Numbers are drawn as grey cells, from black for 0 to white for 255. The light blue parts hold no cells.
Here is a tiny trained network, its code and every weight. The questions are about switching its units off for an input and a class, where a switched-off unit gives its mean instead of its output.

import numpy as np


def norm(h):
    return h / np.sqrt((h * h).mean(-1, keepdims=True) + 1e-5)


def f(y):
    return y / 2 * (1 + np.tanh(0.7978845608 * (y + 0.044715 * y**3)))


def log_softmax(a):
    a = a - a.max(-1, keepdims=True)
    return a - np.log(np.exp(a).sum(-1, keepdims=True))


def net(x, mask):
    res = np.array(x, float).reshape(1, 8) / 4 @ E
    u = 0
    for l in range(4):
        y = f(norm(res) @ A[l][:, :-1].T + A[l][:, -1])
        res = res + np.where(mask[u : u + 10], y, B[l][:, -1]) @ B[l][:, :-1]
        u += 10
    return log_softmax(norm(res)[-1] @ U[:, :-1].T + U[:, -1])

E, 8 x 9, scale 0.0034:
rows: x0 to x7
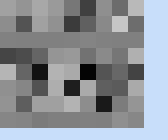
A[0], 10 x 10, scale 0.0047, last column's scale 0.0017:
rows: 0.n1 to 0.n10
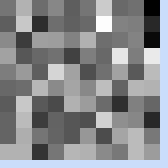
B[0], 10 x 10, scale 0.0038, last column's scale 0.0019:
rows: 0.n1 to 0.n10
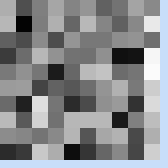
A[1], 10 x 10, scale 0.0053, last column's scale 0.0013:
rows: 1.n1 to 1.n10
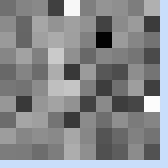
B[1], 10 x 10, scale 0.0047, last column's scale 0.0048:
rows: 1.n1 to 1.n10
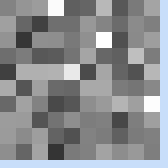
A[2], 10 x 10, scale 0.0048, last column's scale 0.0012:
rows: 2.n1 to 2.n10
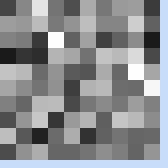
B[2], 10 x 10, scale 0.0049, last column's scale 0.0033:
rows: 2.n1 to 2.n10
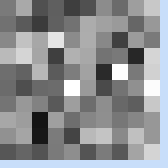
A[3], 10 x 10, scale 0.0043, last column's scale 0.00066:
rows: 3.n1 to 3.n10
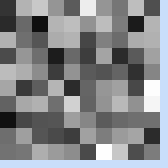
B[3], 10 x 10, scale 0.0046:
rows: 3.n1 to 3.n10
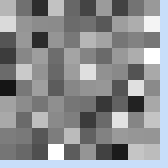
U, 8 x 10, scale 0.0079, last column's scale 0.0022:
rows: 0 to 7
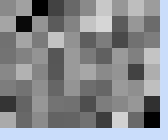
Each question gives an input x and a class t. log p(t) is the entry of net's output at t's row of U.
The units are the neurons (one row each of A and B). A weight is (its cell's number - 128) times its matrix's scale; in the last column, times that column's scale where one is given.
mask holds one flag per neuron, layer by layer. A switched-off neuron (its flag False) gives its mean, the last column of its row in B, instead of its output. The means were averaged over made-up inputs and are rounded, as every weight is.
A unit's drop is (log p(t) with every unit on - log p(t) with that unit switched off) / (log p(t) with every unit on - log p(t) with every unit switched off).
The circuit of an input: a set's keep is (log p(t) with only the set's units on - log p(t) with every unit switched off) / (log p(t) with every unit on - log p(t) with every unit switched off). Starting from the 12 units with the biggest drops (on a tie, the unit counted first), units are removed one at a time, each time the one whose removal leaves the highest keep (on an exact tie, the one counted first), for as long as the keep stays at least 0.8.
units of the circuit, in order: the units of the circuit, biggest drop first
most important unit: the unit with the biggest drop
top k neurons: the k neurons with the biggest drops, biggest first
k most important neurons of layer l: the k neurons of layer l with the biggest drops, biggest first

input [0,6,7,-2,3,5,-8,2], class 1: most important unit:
0.n2
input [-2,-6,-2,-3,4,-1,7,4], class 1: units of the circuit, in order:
[1.n3 1.n6]
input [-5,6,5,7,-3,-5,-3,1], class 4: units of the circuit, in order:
[2.n4 0.n7]
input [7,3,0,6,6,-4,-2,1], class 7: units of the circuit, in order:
[2.n5 1.n7 1.n5 2.n4]
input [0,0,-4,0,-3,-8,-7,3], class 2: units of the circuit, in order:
[3.n10 1.n1]
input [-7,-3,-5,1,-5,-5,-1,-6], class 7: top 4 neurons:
[1.n7 3.n2 1.n5 3.n8]
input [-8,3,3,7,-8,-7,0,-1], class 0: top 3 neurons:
[2.n8 1.n5 2.n1]
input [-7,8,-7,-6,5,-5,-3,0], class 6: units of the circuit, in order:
[2.n4 3.n6]
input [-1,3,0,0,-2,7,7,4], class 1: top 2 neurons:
[1.n3 1.n6]
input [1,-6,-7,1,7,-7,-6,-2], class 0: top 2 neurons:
[2.n9 1.n5]
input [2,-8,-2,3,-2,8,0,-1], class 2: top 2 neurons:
[2.n3 0.n4]
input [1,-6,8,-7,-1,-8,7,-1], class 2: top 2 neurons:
[1.n1 0.n2]
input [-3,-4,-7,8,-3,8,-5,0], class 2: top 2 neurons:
[2.n3 3.n1]
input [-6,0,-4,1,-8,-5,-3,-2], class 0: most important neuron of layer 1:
[1.n5]
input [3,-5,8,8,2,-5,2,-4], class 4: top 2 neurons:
[2.n4 1.n5]
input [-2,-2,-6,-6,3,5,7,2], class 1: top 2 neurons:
[1.n3 2.n4]
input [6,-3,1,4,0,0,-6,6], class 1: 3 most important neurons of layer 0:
[0.n8 0.n2 0.n1]
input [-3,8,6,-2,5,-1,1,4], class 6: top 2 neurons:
[0.n4 2.n4]
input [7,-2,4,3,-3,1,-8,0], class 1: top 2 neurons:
[0.n8 0.n2]
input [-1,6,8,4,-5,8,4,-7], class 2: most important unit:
1.n7
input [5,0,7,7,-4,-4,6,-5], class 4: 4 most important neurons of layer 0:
[0.n6 0.n8 0.n2 0.n4]
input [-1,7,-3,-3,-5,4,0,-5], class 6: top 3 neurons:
[0.n4 2.n4 2.n1]
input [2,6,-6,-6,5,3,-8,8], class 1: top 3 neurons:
[0.n2 0.n8 2.n4]
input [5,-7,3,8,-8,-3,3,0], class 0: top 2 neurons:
[2.n8 1.n5]
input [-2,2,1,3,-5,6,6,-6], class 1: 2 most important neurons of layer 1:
[1.n3 1.n7]
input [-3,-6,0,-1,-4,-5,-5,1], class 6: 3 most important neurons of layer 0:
[0.n7 0.n10 0.n5]
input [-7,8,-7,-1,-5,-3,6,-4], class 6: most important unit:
0.n4
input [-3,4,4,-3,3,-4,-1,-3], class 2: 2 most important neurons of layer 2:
[2.n5 2.n2]
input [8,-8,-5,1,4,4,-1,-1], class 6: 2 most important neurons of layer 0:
[0.n10 0.n7]
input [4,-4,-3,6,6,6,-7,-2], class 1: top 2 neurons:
[0.n2 0.n8]
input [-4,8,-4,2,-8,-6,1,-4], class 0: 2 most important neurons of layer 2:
[2.n8 2.n1]
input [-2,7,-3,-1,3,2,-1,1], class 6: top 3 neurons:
[0.n4 2.n4 2.n5]
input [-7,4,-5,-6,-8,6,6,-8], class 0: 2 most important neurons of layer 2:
[2.n1 2.n8]
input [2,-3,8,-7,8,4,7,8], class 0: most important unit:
2.n9
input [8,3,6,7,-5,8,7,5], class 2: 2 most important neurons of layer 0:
[0.n8 0.n2]
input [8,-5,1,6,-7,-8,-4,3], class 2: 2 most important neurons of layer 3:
[3.n10 3.n7]
